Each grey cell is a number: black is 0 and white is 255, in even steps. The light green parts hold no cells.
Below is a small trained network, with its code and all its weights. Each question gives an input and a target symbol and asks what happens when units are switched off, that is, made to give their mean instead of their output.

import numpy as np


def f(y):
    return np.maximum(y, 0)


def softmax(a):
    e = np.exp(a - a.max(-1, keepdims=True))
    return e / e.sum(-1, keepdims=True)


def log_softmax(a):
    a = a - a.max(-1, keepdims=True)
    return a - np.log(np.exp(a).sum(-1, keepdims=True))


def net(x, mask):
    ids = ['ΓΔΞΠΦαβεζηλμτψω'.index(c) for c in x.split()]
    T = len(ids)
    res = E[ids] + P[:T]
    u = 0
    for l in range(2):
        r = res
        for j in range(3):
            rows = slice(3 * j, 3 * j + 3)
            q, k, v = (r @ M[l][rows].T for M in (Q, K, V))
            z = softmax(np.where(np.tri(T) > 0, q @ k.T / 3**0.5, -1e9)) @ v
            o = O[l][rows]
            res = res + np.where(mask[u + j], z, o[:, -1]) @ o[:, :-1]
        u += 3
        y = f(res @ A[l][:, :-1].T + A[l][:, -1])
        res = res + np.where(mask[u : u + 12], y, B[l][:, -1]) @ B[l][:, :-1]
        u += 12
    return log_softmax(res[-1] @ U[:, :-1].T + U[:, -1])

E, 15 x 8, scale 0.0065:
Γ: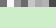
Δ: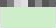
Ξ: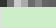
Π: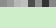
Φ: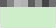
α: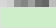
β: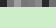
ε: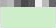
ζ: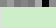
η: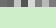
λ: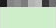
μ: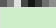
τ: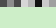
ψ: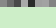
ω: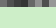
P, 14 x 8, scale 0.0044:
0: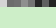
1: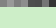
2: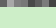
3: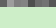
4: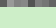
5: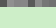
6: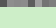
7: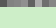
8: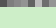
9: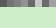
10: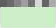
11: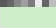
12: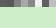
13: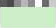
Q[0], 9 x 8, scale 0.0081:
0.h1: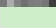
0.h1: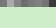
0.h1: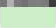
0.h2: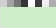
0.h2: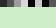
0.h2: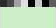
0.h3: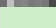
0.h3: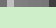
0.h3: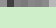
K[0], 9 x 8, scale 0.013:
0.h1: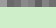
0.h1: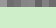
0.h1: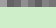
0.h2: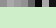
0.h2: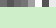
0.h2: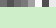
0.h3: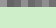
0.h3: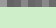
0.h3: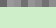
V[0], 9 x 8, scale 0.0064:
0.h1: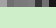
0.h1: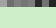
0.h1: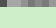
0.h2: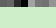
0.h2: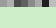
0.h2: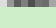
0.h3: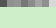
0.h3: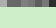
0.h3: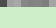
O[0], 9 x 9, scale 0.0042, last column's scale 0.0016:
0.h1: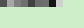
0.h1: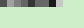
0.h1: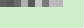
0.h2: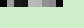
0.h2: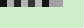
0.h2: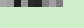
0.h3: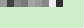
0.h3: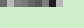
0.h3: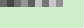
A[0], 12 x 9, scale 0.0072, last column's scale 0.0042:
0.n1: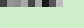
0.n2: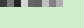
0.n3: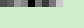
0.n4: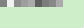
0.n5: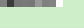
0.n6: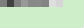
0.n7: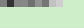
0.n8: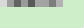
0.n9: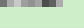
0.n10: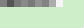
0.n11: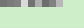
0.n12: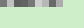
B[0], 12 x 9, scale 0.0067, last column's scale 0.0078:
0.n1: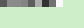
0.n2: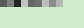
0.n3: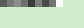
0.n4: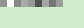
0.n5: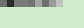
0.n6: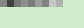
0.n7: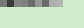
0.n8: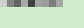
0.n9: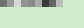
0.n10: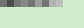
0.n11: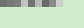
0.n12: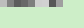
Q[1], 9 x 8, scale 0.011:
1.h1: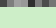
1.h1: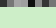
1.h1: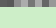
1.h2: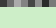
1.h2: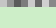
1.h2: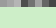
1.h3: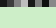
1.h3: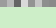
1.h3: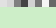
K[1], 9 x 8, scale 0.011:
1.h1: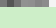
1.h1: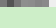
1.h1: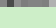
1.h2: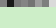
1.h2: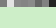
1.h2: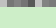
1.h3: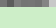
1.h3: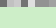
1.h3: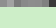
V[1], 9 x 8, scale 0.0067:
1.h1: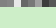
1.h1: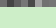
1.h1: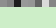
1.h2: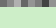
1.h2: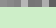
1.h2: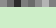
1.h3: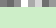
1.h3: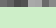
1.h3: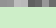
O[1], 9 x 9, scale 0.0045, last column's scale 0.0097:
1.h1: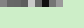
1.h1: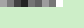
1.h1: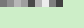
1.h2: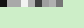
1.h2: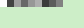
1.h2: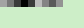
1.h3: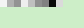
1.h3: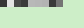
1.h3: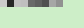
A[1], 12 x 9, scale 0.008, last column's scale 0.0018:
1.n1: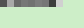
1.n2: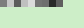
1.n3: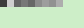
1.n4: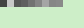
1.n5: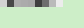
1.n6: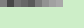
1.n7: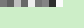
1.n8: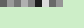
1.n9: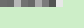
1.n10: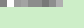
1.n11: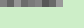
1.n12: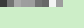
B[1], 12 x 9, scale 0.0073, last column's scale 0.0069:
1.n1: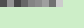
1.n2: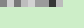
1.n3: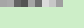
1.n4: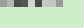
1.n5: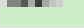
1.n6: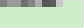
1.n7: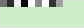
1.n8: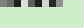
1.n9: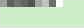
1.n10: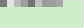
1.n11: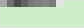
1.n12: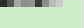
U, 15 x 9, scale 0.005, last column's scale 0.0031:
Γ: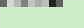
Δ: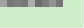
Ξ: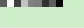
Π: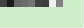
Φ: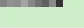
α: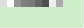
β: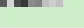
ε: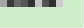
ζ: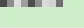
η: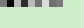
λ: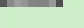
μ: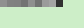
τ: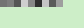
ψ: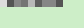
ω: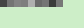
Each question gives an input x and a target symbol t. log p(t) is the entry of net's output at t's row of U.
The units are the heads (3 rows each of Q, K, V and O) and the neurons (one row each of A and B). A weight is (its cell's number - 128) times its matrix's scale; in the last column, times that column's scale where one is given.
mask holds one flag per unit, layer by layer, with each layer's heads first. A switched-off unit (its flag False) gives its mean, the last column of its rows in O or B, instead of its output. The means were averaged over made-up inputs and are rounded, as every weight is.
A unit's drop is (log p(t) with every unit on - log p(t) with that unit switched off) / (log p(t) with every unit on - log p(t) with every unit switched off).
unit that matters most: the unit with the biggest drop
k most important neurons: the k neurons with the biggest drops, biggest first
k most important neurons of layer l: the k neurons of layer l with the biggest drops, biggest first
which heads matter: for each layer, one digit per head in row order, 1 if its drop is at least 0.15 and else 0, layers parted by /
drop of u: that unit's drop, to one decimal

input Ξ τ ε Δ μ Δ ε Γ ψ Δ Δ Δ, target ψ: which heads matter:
111 / 101
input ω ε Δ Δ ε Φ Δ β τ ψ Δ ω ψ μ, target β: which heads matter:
010 / 111
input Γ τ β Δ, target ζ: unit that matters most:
0.n9
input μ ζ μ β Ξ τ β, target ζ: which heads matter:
000 / 110
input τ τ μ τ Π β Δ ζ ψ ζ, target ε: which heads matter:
000 / 010
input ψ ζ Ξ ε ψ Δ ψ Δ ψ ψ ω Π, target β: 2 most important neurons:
1.n3; 1.n4
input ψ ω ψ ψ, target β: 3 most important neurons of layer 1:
1.n4; 1.n3; 1.n1
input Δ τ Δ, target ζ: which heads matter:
000 / 111
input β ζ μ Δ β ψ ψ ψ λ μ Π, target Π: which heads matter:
101 / 110
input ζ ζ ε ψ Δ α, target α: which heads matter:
000 / 001
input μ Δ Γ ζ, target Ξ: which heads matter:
111 / 110
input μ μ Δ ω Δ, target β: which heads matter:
010 / 001
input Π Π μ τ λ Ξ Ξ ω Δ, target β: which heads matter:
010 / 011
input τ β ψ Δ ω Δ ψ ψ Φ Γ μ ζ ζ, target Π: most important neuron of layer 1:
1.n12
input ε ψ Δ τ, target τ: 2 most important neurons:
1.n8; 0.n2
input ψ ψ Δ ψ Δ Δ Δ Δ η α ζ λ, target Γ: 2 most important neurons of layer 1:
1.n2; 1.n7
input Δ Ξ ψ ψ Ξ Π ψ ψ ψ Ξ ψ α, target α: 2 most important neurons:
0.n3; 1.n5
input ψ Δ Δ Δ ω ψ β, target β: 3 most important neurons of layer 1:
1.n4; 1.n3; 1.n1
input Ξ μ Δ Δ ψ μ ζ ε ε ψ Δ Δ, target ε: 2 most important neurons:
0.n9; 0.n2
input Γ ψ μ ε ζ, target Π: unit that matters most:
1.h3
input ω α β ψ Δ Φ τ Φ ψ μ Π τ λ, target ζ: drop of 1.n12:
0.1
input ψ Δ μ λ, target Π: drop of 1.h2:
0.2
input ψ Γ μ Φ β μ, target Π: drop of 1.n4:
0.0
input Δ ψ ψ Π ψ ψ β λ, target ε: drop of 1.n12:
0.1
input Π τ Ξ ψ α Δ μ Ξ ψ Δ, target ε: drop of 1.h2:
0.2
